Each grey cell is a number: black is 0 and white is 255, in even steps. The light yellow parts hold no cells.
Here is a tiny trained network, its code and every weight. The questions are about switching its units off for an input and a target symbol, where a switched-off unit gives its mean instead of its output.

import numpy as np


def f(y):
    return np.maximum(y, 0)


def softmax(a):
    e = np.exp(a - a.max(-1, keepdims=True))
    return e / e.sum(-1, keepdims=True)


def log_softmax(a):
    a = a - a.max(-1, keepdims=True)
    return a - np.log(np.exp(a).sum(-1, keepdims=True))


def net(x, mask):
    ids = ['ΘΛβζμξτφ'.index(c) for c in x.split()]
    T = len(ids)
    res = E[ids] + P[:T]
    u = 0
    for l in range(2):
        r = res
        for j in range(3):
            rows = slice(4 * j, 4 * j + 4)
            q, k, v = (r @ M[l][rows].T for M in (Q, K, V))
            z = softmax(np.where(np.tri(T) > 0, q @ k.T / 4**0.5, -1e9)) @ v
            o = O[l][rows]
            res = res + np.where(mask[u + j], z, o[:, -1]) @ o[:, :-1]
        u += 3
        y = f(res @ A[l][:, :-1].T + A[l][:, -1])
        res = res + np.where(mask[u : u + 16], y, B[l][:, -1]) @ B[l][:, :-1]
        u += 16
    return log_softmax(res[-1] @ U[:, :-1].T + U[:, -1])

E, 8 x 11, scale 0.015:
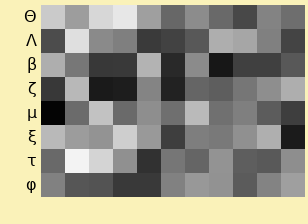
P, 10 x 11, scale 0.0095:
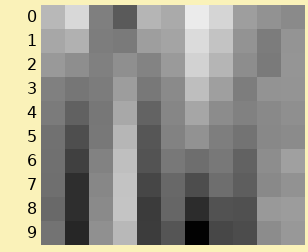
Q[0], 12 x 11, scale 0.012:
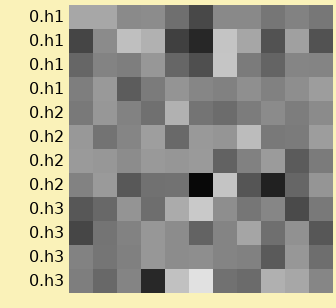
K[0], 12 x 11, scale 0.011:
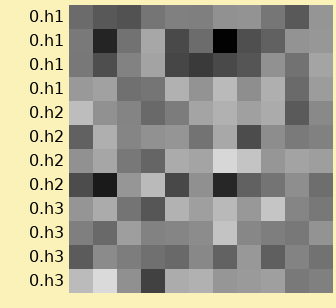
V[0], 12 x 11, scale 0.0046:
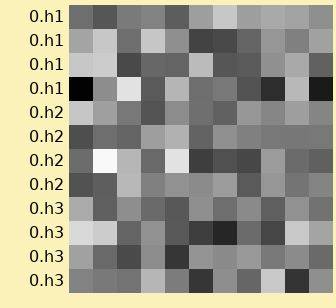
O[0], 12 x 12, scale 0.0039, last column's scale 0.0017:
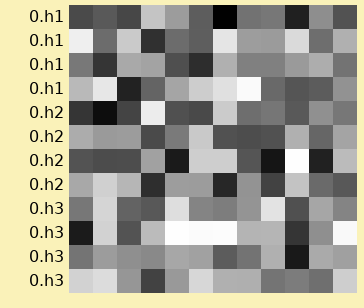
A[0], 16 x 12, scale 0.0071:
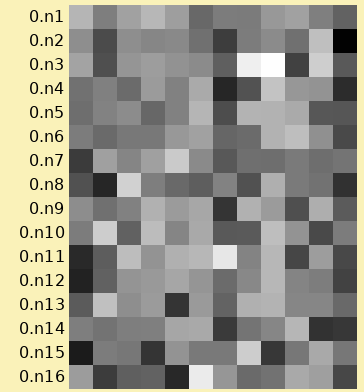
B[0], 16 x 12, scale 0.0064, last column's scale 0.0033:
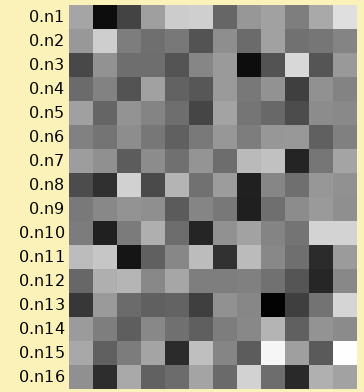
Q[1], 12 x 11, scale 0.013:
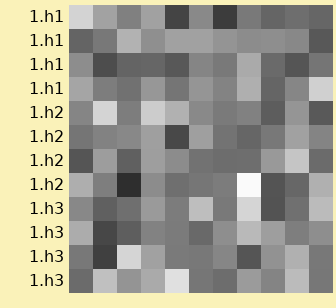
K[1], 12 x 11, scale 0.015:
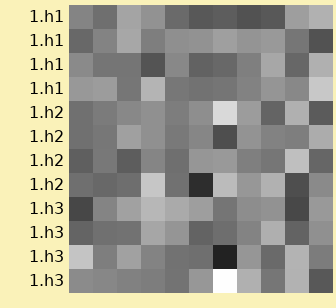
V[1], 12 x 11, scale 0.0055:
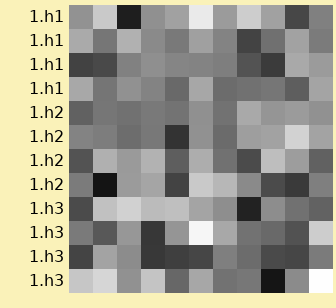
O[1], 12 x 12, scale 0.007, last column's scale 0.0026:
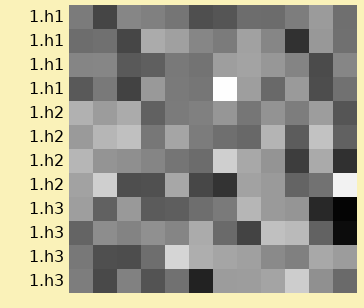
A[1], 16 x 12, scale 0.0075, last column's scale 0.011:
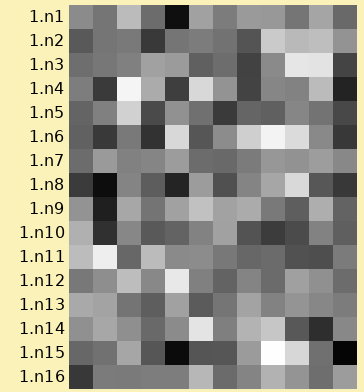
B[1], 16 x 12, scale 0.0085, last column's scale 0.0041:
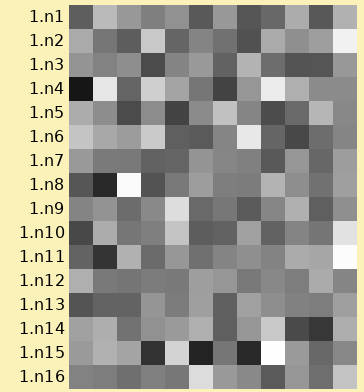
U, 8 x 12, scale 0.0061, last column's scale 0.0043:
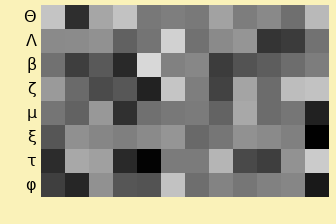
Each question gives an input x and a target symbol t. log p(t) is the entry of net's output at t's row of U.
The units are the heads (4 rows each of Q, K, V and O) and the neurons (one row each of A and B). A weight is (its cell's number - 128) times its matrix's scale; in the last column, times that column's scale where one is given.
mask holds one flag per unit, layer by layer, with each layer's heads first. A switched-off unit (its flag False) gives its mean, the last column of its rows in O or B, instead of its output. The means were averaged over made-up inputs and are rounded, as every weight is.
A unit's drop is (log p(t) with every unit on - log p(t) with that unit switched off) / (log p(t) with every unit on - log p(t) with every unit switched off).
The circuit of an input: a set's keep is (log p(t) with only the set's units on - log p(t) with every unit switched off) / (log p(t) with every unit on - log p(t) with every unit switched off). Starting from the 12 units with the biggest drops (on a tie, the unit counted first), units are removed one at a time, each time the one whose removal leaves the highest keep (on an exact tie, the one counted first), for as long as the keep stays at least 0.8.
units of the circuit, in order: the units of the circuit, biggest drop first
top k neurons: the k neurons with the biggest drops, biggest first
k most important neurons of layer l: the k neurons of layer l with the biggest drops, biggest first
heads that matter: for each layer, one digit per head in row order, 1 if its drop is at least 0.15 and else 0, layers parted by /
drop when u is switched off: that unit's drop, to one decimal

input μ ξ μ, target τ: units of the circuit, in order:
(0.h3; 1.h3; 0.n1)
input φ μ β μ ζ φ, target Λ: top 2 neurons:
(0.n3; 1.n14)
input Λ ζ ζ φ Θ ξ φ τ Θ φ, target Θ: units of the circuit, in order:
(1.h3; 1.n6; 0.h1; 0.n13)
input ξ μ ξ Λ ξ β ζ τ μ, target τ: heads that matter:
001 / 001
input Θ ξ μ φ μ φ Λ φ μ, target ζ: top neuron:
(1.n5)
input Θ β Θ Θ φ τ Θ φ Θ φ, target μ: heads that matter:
000 / 001
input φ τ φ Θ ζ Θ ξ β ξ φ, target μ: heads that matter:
100 / 001
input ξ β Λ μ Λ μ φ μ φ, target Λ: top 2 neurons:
(1.n14; 0.n8)
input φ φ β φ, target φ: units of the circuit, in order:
(1.h2; 1.n8; 0.n15)
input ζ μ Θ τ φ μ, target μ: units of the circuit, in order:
(0.h3; 1.h3; 1.n15; 1.n8)
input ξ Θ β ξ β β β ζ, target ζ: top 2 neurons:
(0.n15; 1.n2)
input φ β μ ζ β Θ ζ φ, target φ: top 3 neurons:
(1.n8; 0.n3; 0.n16)
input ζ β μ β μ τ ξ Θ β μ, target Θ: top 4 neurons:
(1.n6; 0.n13; 1.n2; 0.n8)
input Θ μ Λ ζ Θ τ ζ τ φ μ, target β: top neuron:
(0.n8)
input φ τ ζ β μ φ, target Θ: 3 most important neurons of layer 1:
(1.n6; 1.n9; 1.n2)
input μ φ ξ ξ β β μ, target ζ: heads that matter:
001 / 011
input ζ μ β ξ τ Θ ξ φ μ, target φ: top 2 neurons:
(1.n8; 0.n8)
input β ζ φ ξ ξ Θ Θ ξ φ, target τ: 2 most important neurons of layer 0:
(0.n1; 0.n16)
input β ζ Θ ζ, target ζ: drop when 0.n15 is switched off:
0.2
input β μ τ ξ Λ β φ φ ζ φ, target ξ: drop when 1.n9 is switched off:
0.1
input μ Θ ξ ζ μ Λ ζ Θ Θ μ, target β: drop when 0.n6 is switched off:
0.0
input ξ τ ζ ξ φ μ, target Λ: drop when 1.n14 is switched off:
0.3
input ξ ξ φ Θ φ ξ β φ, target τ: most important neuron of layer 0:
(0.n1)
